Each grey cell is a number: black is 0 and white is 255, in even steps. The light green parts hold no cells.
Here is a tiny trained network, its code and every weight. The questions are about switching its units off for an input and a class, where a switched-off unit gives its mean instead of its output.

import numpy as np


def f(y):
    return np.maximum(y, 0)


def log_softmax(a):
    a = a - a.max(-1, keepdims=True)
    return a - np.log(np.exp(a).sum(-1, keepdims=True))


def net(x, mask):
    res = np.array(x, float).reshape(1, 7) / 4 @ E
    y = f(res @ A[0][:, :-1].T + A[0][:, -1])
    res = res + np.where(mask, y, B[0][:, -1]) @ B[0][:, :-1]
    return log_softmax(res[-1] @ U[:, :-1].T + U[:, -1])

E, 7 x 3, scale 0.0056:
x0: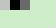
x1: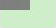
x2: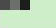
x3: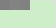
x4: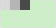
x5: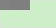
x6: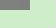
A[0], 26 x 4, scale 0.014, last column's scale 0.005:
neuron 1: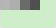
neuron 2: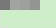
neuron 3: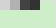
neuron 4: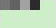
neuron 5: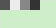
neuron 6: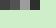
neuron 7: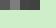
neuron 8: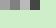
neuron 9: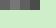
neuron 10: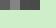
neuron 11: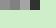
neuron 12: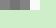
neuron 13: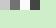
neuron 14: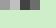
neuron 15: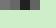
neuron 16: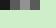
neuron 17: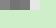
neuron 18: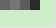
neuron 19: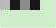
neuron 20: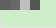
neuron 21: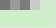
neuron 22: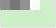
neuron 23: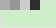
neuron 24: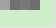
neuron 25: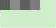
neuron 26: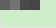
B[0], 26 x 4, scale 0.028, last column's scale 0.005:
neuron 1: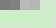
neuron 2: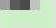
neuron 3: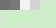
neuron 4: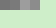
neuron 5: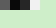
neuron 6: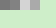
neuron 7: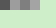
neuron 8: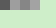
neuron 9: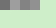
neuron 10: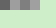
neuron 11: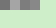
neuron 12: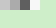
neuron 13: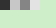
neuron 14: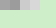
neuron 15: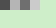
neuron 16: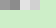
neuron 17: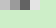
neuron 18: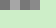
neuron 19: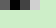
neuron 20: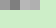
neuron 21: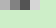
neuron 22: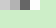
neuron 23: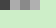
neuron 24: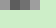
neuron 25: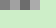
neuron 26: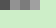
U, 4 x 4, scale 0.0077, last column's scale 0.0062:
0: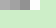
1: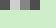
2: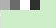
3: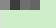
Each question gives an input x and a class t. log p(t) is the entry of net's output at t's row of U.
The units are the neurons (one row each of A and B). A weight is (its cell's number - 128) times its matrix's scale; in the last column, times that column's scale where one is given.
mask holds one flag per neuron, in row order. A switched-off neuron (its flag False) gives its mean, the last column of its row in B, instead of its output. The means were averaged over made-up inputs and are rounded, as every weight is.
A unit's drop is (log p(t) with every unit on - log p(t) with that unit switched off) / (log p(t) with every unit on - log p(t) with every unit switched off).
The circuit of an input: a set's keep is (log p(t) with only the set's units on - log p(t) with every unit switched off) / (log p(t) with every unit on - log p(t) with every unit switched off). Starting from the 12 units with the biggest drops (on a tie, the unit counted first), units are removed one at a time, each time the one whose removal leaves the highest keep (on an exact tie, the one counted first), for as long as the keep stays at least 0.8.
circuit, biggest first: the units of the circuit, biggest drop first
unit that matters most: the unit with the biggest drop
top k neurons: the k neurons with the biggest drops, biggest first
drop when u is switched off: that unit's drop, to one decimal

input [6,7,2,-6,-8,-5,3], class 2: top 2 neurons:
[neuron 16; neuron 6]
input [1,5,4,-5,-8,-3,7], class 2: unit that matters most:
neuron 16
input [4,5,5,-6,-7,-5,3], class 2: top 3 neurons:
[neuron 16; neuron 6; neuron 13]
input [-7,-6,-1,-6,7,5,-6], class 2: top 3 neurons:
[neuron 14; neuron 3; neuron 1]
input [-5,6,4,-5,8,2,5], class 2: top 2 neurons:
[neuron 3; neuron 14]
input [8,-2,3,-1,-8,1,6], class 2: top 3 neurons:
[neuron 16; neuron 6; neuron 5]
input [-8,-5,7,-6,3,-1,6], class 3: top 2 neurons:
[neuron 5; neuron 13]
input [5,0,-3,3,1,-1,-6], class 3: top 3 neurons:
[neuron 19; neuron 14; neuron 16]
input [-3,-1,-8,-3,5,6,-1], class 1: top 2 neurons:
[neuron 13; neuron 23]
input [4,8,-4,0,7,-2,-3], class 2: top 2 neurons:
[neuron 3; neuron 1]
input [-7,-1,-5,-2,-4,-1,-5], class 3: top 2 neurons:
[neuron 5; neuron 2]
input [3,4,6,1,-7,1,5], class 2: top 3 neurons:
[neuron 16; neuron 6; neuron 13]
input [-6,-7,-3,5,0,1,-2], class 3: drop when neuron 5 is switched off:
0.5
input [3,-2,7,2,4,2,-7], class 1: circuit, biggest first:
[neuron 15]
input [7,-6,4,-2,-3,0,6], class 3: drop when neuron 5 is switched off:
-0.1
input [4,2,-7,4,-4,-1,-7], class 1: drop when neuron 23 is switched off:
0.1
